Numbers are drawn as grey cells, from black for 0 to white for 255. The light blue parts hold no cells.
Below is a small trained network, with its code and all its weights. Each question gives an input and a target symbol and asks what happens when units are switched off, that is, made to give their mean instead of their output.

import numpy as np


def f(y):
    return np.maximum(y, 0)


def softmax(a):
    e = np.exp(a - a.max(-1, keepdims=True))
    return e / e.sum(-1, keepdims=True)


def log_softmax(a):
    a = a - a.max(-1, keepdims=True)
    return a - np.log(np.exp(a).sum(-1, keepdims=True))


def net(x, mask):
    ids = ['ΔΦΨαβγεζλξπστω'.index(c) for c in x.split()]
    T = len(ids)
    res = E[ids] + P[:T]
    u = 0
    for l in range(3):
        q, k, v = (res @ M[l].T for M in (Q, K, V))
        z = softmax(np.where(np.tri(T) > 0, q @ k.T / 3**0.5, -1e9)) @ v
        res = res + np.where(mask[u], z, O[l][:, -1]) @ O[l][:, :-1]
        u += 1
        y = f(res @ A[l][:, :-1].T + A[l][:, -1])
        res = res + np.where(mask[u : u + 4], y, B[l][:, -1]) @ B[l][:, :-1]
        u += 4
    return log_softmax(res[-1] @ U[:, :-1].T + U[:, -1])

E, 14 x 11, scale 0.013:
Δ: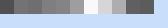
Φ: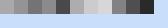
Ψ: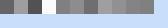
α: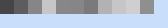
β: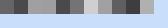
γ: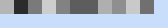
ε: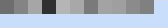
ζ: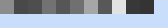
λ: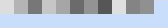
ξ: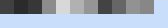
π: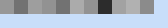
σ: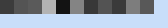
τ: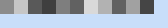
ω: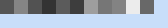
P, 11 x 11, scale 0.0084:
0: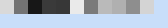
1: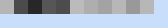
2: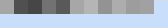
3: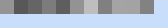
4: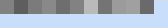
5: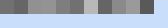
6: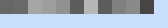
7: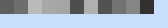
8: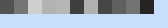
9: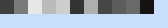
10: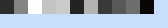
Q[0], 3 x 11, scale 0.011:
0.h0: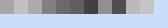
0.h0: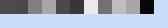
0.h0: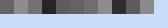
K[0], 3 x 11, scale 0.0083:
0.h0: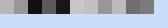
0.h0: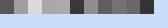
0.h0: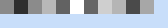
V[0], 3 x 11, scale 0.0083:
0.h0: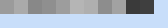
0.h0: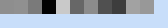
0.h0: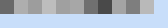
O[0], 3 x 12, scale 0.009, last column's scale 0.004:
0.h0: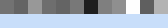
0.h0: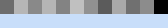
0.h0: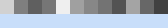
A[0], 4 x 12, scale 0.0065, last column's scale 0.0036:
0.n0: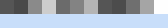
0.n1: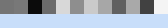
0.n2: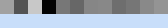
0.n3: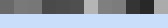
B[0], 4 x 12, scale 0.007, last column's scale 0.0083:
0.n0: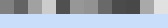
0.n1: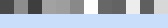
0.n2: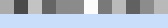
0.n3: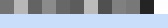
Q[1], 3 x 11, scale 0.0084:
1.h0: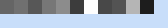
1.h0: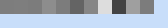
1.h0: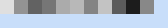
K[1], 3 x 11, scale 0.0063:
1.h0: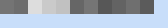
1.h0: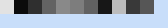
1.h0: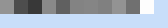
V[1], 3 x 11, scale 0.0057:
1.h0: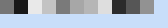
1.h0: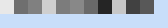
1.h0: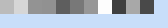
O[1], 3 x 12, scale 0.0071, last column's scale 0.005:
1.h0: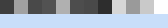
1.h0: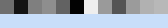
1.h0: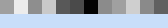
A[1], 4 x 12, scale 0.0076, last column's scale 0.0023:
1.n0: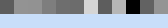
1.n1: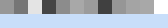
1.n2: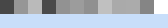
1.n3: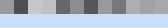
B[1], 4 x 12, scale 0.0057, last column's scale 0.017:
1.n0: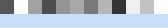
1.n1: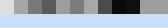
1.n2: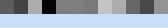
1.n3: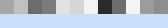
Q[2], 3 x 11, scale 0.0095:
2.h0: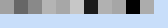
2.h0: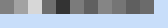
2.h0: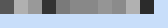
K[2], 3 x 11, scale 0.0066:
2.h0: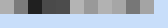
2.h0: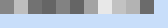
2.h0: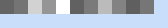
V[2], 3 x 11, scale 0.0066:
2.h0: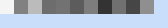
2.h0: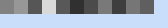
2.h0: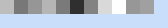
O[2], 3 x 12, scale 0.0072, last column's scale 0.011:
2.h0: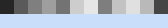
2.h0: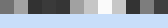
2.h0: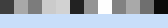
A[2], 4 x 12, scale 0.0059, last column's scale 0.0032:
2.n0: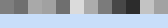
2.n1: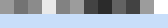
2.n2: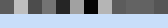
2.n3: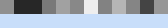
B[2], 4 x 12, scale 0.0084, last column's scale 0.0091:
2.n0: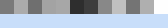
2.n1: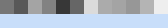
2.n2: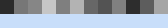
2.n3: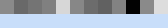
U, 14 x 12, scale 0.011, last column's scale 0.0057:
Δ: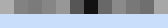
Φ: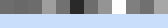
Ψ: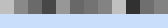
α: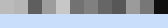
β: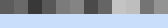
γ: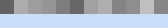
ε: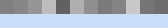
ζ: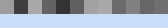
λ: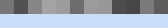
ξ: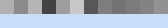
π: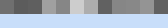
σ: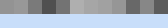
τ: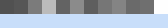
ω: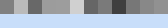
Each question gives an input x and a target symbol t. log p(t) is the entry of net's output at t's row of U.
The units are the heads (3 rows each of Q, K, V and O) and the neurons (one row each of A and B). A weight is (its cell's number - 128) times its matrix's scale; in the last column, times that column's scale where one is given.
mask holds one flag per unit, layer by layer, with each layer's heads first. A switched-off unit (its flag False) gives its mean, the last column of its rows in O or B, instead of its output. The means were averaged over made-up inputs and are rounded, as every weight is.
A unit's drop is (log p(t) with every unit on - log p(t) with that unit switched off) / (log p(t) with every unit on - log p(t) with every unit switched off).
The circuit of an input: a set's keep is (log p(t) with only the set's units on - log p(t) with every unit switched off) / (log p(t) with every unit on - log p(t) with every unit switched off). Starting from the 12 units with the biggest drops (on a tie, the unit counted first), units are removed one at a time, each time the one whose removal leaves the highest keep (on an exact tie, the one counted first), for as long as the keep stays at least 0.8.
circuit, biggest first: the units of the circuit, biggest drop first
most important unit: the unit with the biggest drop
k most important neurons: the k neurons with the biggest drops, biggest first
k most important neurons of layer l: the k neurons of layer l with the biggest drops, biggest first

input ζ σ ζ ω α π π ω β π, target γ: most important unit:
2.n0
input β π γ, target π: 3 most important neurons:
(1.n0 1.n1 0.n3)
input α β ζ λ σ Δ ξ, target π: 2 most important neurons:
(2.n1 0.n1)
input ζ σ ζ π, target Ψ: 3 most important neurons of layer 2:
(2.n0 2.n3 2.n2)
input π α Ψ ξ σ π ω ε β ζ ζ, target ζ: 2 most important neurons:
(1.n0 0.n3)
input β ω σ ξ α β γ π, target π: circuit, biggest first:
(2.h0 0.h0 1.n1)
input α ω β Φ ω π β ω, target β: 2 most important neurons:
(0.n0 0.n3)
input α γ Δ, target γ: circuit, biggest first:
(2.h0 1.n0)
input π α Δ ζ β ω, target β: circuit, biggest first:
(1.h0 0.n0)
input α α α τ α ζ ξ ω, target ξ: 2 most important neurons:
(1.n0 0.n1)
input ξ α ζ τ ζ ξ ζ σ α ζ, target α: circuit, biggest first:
(1.n0 0.n3 0.h0)
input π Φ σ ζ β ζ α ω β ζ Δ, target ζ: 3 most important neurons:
(0.n3 2.n0 2.n3)
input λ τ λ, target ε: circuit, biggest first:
(1.h0 0.h0 2.n3)
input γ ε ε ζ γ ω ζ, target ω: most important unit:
1.n0
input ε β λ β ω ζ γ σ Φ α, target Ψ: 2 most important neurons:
(1.n0 0.n0)
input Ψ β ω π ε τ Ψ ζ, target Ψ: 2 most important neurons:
(2.n3 0.n0)
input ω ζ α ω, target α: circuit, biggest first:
(2.h0 0.n1)
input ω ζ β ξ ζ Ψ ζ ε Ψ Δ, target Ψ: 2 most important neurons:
(1.n0 0.n1)
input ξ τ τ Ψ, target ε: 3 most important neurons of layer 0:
(0.n3 0.n0 0.n1)
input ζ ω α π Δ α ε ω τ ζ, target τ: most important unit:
0.h0
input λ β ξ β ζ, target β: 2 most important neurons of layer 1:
(1.n0 1.n1)
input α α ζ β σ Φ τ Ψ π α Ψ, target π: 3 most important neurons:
(1.n0 0.n3 1.n1)
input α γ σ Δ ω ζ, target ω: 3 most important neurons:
(1.n0 0.n3 2.n2)
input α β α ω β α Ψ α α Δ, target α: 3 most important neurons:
(0.n3 0.n1 2.n1)
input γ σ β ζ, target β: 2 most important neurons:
(0.n0 1.n0)
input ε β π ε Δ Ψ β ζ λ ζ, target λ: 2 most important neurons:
(2.n3 1.n0)
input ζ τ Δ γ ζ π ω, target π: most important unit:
2.h0
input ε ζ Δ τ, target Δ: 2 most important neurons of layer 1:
(1.n2 1.n0)
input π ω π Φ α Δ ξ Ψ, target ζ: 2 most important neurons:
(2.n1 1.n0)
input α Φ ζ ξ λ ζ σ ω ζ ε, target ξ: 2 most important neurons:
(1.n2 0.n0)
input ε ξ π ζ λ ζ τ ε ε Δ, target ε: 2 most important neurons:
(0.n1 2.n3)
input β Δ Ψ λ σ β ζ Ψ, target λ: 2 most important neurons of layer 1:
(1.n0 1.n1)
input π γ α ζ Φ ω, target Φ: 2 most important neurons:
(1.n0 0.n3)
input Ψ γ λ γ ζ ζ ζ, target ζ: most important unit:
1.h0
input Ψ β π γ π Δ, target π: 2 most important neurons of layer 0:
(0.n1 0.n3)
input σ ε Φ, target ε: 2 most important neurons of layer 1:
(1.n1 1.n2)
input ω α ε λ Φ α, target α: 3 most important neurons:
(1.n3 0.n3 2.n1)
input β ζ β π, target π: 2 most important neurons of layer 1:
(1.n0 1.n1)
